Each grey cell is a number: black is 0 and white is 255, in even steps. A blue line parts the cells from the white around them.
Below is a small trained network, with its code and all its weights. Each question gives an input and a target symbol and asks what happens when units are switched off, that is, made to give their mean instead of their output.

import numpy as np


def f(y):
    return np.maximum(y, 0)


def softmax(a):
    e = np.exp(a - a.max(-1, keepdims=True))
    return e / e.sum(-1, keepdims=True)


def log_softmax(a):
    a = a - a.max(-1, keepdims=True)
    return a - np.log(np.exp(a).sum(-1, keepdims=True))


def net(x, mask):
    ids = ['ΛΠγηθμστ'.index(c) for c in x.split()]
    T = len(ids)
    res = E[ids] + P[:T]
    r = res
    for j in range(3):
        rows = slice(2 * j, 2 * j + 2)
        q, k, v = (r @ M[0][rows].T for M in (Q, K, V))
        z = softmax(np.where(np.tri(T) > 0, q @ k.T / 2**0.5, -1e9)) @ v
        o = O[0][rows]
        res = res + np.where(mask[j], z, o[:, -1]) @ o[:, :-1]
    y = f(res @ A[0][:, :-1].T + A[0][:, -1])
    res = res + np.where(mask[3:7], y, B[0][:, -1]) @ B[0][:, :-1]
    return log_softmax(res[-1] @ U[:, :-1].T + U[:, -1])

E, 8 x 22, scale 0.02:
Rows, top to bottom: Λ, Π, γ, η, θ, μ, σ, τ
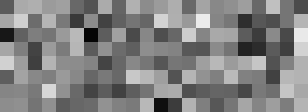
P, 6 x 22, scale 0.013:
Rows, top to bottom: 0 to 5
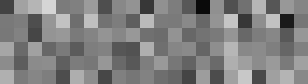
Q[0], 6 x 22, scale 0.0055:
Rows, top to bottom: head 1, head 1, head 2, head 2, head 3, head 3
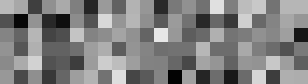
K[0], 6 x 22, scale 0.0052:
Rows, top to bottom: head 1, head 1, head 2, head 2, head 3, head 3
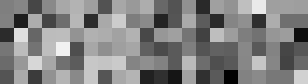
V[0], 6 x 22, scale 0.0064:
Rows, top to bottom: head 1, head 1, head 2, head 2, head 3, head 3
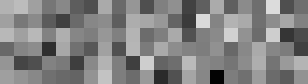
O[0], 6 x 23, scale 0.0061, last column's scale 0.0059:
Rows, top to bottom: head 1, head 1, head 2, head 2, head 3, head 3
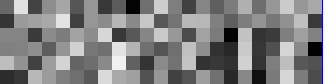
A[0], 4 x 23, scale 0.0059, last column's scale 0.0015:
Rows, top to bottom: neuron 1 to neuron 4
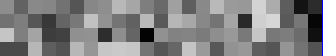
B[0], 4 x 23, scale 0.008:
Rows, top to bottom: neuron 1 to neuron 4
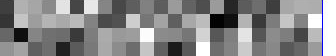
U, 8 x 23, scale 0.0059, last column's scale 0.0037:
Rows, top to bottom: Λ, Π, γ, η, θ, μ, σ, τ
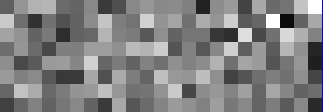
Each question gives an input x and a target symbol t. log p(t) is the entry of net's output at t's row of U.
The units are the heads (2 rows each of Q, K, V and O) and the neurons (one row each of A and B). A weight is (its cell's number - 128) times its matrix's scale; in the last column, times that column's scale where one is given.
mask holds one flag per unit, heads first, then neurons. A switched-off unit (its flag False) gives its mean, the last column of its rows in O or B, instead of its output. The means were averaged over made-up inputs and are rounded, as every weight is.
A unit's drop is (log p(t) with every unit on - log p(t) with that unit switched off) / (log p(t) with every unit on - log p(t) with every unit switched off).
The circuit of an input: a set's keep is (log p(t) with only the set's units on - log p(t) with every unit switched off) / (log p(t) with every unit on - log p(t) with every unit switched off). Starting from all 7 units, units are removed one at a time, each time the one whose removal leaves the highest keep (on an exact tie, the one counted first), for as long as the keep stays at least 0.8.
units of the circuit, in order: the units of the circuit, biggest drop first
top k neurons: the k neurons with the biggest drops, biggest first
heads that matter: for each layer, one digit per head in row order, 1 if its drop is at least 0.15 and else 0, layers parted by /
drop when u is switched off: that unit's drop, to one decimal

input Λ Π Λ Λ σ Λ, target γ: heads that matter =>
010
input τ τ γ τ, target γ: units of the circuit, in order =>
(head 3)
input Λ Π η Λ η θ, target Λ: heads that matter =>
110
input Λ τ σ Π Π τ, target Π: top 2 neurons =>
(neuron 2; neuron 1)
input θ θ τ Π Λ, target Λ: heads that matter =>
001
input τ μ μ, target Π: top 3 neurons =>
(neuron 4; neuron 2; neuron 1)
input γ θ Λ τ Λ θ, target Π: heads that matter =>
000
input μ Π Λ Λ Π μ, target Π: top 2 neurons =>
(neuron 2; neuron 4)
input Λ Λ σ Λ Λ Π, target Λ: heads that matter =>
101
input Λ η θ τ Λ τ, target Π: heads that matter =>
111
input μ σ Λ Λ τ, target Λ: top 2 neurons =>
(neuron 3; neuron 4)
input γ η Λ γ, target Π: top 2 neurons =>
(neuron 3; neuron 1)
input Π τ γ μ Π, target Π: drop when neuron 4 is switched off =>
0.0
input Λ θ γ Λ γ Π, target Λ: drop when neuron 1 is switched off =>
-0.1
